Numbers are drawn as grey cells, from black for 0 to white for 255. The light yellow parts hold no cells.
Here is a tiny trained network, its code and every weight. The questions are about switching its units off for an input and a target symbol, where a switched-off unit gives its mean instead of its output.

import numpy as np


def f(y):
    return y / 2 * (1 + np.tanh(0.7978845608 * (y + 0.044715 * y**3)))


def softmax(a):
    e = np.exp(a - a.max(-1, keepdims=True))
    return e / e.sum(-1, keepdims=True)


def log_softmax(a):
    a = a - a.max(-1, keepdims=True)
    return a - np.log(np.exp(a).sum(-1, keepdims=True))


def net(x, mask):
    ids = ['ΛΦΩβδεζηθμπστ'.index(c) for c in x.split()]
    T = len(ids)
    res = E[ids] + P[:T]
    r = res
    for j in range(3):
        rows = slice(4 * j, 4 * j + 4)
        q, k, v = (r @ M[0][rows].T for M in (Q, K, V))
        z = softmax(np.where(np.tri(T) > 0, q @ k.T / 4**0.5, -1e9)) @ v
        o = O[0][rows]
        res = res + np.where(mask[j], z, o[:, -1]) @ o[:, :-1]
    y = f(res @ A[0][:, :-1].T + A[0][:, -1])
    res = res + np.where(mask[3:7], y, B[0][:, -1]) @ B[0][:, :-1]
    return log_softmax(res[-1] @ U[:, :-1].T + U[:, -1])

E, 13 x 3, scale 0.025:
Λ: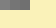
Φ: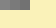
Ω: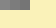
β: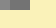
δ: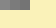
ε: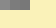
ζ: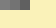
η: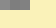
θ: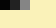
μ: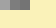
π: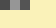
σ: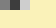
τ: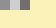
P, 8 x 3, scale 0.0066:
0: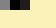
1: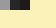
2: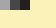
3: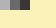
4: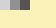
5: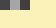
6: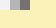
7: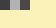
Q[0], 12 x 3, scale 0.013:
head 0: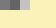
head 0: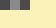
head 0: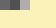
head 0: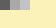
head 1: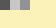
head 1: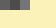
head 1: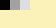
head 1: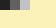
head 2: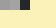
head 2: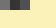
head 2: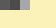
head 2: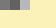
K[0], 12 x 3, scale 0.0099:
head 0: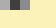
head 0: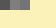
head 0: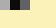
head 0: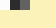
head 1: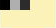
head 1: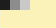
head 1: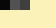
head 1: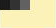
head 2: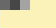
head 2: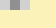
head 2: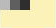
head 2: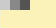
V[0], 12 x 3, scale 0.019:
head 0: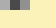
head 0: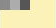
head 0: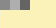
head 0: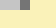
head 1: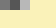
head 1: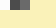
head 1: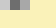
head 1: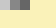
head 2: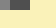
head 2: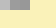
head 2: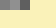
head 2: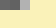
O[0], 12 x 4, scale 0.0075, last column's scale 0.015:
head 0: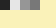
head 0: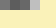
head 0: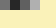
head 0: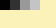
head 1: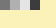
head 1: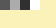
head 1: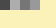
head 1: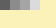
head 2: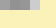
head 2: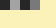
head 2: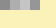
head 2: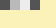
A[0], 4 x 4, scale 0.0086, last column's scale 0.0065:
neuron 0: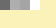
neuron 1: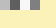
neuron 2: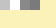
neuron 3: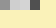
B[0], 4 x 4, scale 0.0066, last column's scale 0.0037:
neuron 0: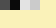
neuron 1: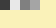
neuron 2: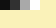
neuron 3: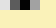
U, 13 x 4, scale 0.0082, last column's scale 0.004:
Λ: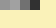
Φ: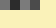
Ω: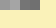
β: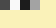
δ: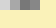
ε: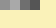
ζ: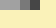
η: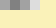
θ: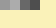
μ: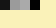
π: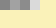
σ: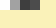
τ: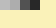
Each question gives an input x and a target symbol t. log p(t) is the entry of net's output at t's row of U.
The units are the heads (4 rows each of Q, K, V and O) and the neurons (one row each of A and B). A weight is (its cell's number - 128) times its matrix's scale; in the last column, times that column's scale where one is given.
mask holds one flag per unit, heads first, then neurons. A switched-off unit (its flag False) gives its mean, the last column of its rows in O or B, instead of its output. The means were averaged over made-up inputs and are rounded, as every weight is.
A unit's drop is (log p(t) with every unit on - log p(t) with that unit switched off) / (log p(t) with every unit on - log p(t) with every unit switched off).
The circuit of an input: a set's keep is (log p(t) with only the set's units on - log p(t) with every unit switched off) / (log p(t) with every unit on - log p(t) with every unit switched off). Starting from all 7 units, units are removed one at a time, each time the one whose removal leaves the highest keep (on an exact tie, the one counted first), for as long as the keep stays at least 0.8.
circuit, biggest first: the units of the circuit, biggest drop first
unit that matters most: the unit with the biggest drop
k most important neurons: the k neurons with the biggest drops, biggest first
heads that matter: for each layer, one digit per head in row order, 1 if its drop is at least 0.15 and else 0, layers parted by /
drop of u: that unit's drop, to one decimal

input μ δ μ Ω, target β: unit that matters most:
head 1
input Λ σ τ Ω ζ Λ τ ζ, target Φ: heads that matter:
110
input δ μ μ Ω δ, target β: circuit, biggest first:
head 1; head 0
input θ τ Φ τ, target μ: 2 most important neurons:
neuron 1; neuron 3
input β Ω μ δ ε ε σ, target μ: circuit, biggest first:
neuron 2; head 1; head 0
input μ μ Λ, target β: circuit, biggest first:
head 1; head 0
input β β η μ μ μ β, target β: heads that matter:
010
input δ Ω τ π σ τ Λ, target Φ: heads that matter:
100
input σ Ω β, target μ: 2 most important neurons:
neuron 2; neuron 0
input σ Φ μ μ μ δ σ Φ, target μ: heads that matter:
011
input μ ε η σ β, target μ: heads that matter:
111
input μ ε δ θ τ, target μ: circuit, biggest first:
head 2; neuron 1; head 0
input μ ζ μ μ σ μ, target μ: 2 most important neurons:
neuron 0; neuron 3
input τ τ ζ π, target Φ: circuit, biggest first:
head 1
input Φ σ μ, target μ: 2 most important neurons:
neuron 2; neuron 0
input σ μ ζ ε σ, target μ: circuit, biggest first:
neuron 2; head 0
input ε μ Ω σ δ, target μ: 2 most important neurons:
neuron 0; neuron 2
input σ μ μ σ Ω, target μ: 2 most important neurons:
neuron 0; neuron 2
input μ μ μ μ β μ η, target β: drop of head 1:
0.2
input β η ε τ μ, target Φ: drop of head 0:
1.9
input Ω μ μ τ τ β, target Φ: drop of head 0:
1.2
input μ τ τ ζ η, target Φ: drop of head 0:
1.2
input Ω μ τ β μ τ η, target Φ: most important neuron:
neuron 1
